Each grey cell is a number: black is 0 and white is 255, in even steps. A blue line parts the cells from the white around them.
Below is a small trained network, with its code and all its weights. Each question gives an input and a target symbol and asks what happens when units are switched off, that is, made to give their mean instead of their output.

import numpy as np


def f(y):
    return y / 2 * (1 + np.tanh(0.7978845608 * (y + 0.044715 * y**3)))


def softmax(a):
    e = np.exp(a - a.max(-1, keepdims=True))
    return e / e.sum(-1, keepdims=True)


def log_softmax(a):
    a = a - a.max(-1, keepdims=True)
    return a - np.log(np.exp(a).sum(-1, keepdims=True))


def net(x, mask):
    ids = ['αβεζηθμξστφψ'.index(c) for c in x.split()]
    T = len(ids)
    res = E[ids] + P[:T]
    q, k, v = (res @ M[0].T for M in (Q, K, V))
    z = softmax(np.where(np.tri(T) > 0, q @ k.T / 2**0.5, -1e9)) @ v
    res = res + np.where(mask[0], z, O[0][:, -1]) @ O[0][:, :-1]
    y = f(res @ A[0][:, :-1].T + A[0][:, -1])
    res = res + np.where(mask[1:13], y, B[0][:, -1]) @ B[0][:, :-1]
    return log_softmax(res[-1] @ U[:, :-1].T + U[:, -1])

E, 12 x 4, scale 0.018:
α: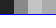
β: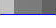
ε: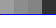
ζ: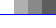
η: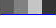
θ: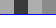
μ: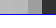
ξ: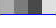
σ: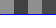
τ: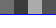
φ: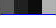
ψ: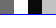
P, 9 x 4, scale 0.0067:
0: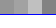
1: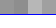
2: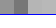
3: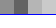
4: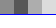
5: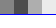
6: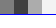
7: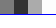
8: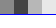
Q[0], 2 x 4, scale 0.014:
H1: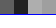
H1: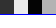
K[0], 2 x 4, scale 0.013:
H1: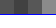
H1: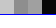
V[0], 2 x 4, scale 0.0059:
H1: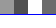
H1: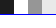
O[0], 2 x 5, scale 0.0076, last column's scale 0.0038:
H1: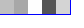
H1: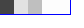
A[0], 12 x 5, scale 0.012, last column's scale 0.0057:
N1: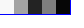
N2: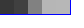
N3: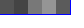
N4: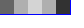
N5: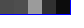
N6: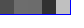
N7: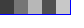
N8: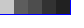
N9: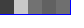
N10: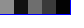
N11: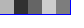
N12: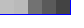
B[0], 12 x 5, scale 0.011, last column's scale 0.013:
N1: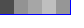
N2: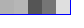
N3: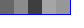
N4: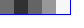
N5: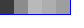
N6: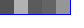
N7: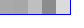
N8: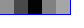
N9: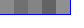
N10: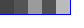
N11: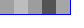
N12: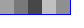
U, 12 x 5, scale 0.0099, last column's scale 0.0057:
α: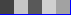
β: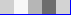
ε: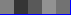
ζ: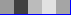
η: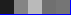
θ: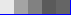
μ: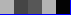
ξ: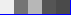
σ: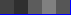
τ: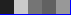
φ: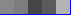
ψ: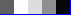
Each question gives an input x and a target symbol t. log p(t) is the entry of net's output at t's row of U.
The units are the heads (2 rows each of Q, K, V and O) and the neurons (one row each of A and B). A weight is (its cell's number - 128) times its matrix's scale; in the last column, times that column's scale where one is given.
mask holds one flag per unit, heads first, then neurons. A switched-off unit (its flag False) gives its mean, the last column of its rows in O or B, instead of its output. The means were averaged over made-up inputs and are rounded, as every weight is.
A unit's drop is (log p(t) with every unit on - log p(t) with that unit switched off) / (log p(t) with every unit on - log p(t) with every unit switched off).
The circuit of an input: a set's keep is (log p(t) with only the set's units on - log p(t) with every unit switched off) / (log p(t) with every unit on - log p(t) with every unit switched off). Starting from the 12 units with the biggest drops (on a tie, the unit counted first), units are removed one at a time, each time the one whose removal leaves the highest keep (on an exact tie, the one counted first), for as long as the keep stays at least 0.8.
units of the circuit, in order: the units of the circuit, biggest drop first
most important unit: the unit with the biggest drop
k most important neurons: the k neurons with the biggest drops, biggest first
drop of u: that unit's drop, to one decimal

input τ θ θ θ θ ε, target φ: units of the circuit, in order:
[H1, N8]
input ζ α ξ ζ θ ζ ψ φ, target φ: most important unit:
H1
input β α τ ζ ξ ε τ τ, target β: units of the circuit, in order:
[N4, N2, N11, H1]
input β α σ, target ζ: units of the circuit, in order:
[H1, N4, N6]
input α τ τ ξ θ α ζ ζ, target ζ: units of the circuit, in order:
[H1, N2, N4]
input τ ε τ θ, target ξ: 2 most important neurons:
[N4, N11]
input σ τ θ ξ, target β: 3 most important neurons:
[N11, N4, N1]
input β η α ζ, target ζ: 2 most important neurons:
[N4, N2]
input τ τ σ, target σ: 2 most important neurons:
[N8, N10]
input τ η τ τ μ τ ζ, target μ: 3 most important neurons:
[N8, N12, N7]
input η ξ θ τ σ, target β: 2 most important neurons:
[N4, N8]
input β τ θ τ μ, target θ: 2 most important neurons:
[N4, N8]
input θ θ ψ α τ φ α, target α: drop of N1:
-0.1
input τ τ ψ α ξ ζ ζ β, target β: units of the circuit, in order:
[N4]
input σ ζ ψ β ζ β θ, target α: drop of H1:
1.3
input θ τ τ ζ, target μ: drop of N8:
0.5
